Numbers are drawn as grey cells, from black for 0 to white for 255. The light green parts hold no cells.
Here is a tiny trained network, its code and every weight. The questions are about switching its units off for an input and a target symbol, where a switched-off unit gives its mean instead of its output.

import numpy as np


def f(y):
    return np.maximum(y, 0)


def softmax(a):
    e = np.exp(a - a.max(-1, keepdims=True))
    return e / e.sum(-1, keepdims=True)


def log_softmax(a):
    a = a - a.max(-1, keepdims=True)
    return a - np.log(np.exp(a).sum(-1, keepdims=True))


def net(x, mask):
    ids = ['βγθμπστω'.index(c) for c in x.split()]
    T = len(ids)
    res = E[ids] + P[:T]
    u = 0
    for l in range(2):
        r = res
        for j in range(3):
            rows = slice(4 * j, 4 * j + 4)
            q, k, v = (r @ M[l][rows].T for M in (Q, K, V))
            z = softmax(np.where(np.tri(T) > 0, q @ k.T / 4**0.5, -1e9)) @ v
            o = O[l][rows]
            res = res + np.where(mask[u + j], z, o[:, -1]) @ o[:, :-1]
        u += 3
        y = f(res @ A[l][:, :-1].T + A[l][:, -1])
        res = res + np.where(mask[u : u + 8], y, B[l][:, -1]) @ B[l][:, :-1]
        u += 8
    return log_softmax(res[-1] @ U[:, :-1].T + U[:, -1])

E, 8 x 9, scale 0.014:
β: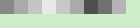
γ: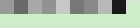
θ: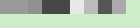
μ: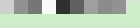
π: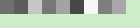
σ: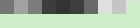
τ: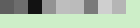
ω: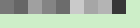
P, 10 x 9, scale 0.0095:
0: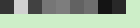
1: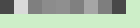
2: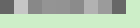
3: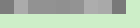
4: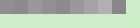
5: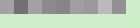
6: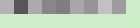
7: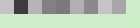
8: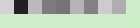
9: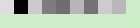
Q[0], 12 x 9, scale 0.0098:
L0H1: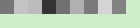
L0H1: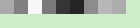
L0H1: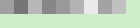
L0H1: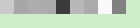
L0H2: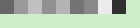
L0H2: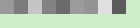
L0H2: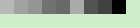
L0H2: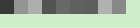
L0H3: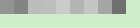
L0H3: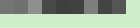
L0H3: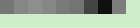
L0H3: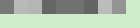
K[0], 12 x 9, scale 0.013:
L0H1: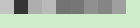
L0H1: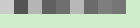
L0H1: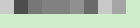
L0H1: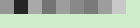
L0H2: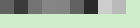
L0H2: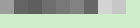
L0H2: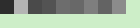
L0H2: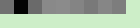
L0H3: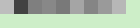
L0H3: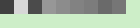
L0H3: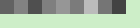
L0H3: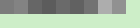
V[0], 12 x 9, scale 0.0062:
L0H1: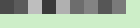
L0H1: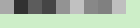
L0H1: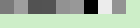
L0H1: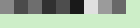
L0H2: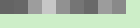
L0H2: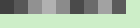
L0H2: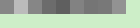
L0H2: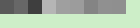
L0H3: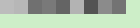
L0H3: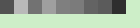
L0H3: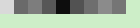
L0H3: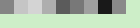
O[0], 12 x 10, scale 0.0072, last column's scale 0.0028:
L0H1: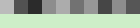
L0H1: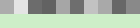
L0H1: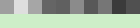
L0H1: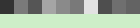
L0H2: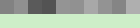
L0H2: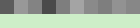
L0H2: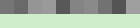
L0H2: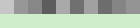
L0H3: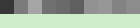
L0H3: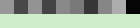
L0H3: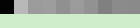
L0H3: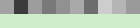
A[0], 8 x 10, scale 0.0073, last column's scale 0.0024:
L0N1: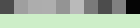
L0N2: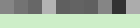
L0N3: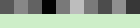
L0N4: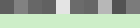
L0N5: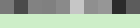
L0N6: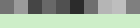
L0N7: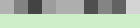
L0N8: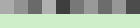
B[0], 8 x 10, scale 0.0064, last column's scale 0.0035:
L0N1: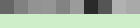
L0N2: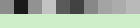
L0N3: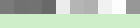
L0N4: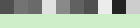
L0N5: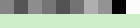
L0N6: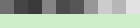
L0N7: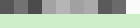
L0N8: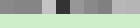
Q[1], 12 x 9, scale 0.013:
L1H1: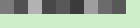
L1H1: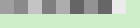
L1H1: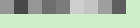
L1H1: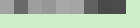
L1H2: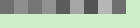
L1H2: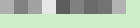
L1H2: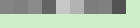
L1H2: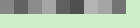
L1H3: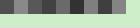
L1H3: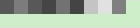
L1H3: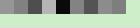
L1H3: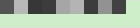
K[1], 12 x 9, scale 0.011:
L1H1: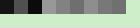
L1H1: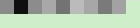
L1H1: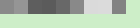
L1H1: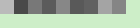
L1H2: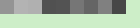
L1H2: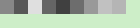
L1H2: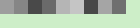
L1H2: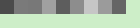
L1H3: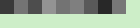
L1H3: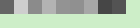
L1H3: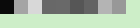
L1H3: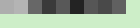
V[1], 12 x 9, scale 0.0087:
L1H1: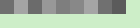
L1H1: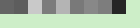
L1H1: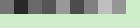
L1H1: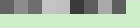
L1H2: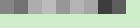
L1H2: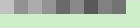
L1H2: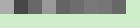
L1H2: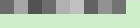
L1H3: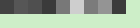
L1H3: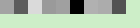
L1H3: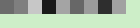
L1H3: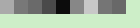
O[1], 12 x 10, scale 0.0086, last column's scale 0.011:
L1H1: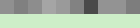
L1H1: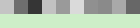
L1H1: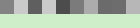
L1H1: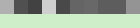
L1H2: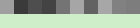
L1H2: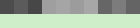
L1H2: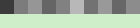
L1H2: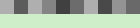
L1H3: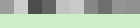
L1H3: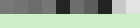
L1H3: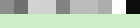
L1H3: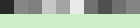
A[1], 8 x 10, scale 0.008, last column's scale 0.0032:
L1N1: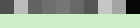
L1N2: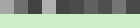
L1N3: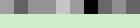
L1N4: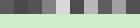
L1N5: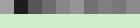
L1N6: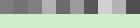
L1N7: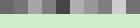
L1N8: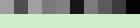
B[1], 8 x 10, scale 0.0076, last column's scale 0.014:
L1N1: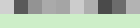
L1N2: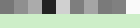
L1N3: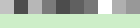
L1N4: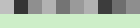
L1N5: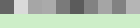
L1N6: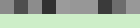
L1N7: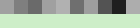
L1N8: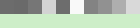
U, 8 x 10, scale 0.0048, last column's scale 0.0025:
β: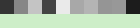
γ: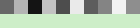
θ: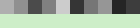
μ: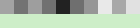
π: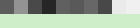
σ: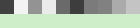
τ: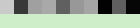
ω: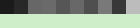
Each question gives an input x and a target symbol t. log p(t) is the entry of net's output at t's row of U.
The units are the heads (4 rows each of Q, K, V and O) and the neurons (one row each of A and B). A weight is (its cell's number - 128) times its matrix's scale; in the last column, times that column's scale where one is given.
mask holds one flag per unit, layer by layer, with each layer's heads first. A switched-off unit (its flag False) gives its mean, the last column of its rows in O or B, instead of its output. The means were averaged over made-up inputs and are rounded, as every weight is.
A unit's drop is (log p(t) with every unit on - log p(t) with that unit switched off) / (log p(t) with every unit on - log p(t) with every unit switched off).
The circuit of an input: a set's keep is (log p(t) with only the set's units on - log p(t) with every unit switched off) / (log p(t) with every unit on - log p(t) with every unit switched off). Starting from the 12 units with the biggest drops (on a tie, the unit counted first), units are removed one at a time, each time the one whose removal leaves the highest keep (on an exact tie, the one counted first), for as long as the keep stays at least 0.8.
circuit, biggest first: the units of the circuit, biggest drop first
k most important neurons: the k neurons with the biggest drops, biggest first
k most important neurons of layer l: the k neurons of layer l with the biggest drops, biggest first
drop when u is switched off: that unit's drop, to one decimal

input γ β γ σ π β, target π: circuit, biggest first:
[L0H3 L1H3 L0N4 L1N2]
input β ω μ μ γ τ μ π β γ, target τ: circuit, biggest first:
[L1H2 L0H2 L0H1 L1H3]
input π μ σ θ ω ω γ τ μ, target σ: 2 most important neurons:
[L0N6 L1N2]
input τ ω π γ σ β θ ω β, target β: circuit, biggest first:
[L1H1 L0N3]
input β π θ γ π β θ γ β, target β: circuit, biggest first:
[L1H1 L0N7]
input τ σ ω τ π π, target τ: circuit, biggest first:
[L0H1 L1N4]
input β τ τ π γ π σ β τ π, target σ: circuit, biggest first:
[L0N6 L0H1 L1H1]
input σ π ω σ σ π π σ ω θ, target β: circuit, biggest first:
[L1H1 L0N3]
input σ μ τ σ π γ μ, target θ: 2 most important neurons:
[L0N4 L0N3]
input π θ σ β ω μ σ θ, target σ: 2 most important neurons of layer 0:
[L0N6 L0N7]
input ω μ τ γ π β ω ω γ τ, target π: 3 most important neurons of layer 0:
[L0N5 L0N6 L0N7]
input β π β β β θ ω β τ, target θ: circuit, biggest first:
[L0H1 L1H3]
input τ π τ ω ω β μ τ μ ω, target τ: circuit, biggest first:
[L1H2 L0H2 L0N4 L1H1]
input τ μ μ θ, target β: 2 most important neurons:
[L0N3 L0N4]
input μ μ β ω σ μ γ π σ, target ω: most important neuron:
[L0N8]
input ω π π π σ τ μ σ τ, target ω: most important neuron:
[L0N4]
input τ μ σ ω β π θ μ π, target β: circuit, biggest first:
[L0H1 L1H3]
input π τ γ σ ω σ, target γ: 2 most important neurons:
[L0N5 L0N6]
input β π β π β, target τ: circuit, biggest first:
[L1H3 L0H3 L1N7]
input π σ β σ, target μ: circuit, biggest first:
[L1H3]
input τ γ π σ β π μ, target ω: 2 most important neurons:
[L0N8 L0N2]
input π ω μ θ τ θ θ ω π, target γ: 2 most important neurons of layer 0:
[L0N5 L0N7]
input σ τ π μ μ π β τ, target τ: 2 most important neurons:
[L0N7 L0N4]
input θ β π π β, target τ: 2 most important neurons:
[L0N7 L1N7]
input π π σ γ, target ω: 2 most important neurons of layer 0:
[L0N5 L0N4]
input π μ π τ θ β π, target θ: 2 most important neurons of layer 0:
[L0N7 L0N4]
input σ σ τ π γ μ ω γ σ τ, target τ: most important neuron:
[L0N6]
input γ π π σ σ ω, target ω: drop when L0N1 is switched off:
0.0
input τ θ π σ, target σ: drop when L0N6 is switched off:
0.1
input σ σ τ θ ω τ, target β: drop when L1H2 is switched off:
-0.1
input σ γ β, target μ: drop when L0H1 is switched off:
0.2
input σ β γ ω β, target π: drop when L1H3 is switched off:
0.9
